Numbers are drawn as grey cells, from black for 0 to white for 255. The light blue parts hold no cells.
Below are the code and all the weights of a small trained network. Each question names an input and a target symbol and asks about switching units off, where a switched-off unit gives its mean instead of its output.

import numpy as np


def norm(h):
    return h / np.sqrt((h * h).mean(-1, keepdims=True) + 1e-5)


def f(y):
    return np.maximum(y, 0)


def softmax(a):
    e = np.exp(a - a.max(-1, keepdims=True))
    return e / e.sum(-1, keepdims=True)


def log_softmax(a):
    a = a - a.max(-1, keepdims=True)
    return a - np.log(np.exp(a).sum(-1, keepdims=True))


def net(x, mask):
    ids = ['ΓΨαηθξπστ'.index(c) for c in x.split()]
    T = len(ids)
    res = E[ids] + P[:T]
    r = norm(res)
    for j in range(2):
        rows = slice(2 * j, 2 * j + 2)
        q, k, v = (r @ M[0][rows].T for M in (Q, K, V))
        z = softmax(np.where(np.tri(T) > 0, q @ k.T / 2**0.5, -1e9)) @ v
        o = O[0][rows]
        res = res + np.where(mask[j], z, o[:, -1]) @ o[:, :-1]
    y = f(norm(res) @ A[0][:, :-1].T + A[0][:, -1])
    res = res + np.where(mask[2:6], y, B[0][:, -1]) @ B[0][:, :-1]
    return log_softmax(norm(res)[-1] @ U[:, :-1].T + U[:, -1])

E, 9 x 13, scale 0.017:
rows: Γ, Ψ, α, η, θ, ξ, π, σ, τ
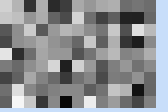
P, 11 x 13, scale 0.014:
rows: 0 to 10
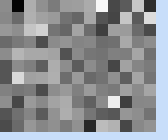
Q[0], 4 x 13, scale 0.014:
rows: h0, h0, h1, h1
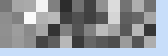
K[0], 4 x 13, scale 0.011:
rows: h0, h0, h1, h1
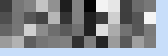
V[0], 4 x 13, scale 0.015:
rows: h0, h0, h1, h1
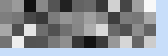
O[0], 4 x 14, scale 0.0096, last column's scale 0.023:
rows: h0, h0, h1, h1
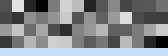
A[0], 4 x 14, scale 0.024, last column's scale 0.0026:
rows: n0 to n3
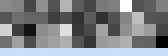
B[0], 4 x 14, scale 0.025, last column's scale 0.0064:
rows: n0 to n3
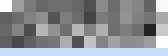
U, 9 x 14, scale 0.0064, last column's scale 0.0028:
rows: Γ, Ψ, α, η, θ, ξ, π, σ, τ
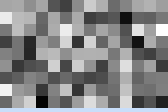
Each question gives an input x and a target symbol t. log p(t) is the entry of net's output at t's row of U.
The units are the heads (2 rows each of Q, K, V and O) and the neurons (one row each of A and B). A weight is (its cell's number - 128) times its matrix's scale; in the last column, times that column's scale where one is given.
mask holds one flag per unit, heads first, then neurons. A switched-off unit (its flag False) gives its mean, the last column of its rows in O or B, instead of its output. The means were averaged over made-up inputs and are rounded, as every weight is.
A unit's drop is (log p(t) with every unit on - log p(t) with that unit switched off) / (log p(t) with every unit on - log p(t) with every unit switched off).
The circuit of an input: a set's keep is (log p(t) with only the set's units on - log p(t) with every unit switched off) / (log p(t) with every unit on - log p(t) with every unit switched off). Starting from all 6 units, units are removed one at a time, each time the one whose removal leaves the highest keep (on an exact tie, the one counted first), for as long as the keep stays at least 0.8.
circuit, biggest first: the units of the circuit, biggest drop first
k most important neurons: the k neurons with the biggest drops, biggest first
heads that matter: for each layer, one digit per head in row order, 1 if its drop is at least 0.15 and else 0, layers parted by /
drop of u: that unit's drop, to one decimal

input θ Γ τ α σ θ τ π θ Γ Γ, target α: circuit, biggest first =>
(h0)
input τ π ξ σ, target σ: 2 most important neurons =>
(n0 n3)
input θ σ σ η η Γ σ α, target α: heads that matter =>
01
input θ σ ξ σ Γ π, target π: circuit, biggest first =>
(h1 n1)
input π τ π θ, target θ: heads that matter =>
00
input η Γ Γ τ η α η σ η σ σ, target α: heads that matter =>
11
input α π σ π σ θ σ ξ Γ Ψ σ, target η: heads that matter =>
01
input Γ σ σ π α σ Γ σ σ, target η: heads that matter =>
11
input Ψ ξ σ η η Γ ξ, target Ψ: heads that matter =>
11
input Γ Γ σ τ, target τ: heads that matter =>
11
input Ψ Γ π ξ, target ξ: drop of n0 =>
0.1
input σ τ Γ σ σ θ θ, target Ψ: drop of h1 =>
-0.3
